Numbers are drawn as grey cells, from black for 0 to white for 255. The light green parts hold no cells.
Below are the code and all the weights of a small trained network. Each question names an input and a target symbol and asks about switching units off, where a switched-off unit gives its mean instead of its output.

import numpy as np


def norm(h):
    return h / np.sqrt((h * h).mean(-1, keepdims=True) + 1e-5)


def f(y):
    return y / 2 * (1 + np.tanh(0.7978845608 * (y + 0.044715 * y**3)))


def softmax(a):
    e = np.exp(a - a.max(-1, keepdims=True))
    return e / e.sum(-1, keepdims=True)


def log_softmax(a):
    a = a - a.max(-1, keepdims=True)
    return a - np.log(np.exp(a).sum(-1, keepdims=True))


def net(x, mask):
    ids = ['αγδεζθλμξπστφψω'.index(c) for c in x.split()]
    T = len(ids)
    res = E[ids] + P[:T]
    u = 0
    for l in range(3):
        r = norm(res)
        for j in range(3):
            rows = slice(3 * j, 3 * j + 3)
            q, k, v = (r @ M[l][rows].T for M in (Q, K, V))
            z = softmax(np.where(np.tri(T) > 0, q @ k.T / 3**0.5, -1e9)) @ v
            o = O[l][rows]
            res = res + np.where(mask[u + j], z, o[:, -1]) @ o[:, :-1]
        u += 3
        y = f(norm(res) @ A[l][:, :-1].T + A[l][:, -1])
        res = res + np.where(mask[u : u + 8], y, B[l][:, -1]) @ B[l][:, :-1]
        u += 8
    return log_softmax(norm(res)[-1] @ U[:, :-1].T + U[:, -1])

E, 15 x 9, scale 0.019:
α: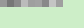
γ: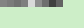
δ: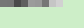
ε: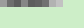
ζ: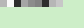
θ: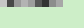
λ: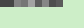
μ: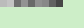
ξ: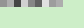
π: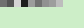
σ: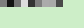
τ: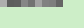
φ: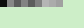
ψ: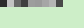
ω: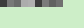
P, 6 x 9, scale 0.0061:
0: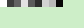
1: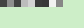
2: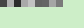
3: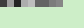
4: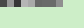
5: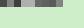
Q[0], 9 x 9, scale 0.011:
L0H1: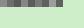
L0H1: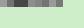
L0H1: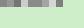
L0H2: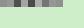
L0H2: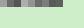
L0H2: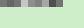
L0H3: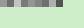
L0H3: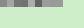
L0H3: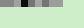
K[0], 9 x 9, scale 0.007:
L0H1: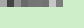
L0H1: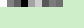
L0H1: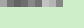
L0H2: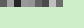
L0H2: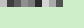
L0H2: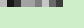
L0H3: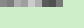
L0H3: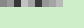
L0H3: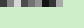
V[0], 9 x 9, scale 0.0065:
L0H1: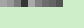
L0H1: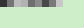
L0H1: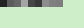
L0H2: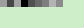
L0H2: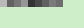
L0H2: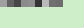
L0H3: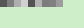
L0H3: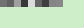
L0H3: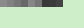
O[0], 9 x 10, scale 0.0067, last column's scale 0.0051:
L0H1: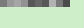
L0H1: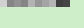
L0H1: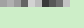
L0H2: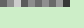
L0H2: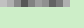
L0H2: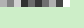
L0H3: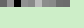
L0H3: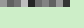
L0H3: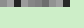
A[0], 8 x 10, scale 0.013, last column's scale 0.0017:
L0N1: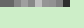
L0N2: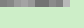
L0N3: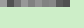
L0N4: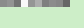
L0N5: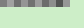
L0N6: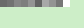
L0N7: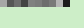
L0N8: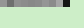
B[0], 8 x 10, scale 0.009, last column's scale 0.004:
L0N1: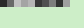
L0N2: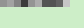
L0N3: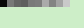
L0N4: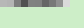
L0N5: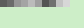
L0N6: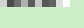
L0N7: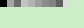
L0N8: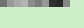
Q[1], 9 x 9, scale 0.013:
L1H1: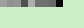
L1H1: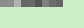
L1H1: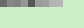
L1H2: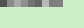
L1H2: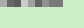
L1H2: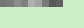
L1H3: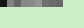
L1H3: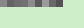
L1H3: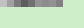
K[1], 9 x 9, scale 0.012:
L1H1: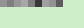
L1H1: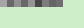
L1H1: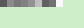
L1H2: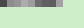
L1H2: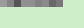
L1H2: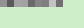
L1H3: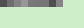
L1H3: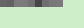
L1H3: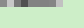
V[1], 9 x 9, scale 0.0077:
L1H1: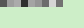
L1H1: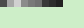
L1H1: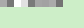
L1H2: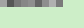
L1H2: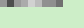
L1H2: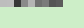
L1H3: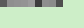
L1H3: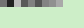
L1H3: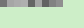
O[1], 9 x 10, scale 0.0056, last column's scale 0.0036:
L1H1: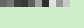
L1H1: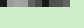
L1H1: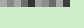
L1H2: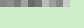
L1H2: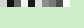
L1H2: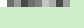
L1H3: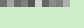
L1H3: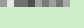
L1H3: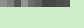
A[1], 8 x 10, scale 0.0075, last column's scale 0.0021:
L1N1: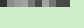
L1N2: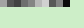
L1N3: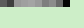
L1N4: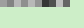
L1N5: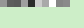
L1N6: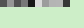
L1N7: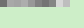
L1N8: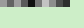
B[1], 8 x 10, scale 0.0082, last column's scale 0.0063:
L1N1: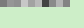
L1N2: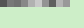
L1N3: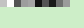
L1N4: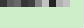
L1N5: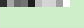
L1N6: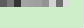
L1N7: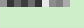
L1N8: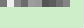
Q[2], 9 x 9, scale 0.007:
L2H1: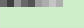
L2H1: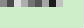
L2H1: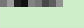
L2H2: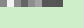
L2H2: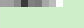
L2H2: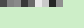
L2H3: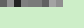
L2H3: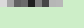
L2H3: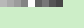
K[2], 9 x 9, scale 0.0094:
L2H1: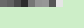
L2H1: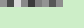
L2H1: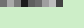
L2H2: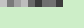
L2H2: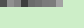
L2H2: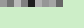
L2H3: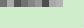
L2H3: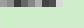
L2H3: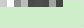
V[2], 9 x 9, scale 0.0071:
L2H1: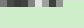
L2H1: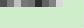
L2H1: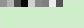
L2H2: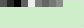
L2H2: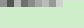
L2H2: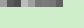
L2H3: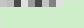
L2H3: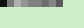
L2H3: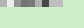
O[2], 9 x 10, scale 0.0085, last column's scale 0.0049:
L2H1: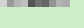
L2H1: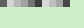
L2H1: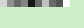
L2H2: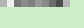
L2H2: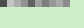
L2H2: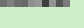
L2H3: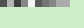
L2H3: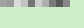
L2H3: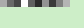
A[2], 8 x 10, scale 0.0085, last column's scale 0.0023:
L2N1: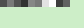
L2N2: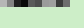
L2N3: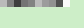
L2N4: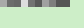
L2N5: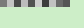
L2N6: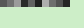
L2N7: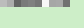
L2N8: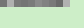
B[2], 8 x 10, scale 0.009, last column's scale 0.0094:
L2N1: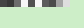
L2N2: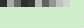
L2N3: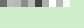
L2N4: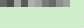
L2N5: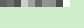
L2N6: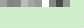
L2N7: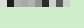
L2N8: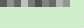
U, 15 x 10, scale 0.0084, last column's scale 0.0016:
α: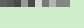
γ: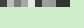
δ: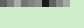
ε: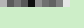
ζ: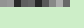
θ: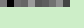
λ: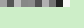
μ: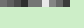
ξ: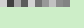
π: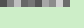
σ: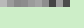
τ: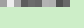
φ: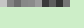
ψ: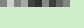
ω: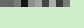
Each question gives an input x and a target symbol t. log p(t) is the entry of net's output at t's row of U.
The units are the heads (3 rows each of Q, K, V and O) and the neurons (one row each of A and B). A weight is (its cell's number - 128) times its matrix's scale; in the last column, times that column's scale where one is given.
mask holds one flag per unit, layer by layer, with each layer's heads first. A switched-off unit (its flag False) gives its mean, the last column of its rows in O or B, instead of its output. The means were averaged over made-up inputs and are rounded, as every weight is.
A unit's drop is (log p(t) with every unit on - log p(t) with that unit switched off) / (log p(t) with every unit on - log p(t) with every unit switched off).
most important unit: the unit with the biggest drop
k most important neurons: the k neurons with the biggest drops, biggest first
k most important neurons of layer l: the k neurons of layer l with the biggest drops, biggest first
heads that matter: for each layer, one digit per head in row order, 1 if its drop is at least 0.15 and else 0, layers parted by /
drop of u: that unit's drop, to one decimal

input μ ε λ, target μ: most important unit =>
L1H2
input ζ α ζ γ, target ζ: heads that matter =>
000 / 000 / 001
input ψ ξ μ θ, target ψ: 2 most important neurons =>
[L0N6, L0N2]
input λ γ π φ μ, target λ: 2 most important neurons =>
[L0N5, L0N7]
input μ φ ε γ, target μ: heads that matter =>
111 / 010 / 000
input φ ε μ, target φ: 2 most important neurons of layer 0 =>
[L0N6, L0N5]
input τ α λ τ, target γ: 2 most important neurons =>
[L0N7, L0N2]
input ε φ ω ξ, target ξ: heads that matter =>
000 / 000 / 000
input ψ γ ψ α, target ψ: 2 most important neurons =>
[L0N1, L0N4]
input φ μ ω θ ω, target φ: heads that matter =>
100 / 010 / 000
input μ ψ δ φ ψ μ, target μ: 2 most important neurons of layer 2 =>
[L2N6, L2N2]
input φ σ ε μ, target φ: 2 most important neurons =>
[L0N6, L1N5]
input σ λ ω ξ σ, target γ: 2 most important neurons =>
[L0N3, L0N1]
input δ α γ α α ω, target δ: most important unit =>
L2H1
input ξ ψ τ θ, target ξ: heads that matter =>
011 / 100 / 000
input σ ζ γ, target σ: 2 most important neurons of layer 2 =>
[L2N7, L2N5]
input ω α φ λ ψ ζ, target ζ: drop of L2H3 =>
0.3
